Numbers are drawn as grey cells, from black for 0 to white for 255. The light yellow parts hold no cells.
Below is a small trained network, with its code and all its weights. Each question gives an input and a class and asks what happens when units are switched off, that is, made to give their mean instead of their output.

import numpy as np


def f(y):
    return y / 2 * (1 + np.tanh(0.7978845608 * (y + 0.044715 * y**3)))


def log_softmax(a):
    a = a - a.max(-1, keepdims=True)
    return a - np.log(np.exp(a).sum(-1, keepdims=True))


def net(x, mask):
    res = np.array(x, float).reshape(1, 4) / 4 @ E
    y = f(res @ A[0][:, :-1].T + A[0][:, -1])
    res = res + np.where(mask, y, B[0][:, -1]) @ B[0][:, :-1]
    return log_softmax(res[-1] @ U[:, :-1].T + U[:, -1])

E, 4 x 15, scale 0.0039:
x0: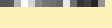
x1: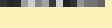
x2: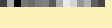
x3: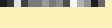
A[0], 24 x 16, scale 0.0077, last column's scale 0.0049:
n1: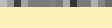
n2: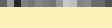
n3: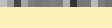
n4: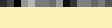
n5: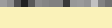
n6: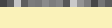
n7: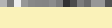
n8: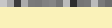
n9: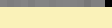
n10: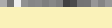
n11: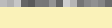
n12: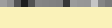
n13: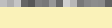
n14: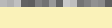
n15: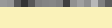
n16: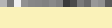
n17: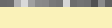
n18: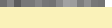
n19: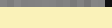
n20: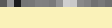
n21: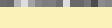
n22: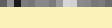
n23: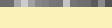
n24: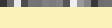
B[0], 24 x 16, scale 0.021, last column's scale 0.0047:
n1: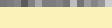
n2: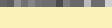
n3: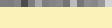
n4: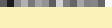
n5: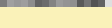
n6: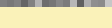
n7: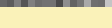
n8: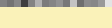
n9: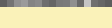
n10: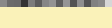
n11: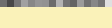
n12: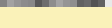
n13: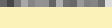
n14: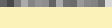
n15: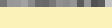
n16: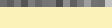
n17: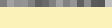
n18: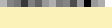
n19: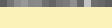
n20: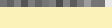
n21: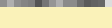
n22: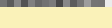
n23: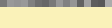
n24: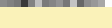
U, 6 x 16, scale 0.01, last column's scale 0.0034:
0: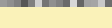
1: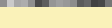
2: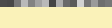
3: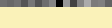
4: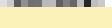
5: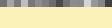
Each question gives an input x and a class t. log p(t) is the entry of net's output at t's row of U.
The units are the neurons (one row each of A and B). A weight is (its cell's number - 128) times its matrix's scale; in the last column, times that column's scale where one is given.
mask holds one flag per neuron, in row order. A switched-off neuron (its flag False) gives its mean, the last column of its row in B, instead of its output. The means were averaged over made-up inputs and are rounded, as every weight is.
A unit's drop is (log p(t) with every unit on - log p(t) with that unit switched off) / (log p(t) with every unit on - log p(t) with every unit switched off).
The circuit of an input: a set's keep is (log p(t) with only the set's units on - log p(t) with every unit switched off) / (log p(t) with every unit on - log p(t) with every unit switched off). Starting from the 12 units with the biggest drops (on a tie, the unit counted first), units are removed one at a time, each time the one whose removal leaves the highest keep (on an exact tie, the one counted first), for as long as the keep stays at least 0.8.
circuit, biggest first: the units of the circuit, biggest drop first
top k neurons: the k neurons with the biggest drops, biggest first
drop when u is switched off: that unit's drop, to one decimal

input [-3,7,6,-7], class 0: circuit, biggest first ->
n8
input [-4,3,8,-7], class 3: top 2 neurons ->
n22; n20
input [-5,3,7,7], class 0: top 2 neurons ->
n24; n6
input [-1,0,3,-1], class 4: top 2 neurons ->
n7; n16
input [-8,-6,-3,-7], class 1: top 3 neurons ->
n12; n5; n15
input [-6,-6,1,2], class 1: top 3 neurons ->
n12; n5; n4
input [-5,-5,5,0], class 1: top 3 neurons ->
n12; n4; n5
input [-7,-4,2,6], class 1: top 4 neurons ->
n12; n5; n15; n8
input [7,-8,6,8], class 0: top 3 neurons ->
n24; n6; n4
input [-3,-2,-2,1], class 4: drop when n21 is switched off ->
0.1
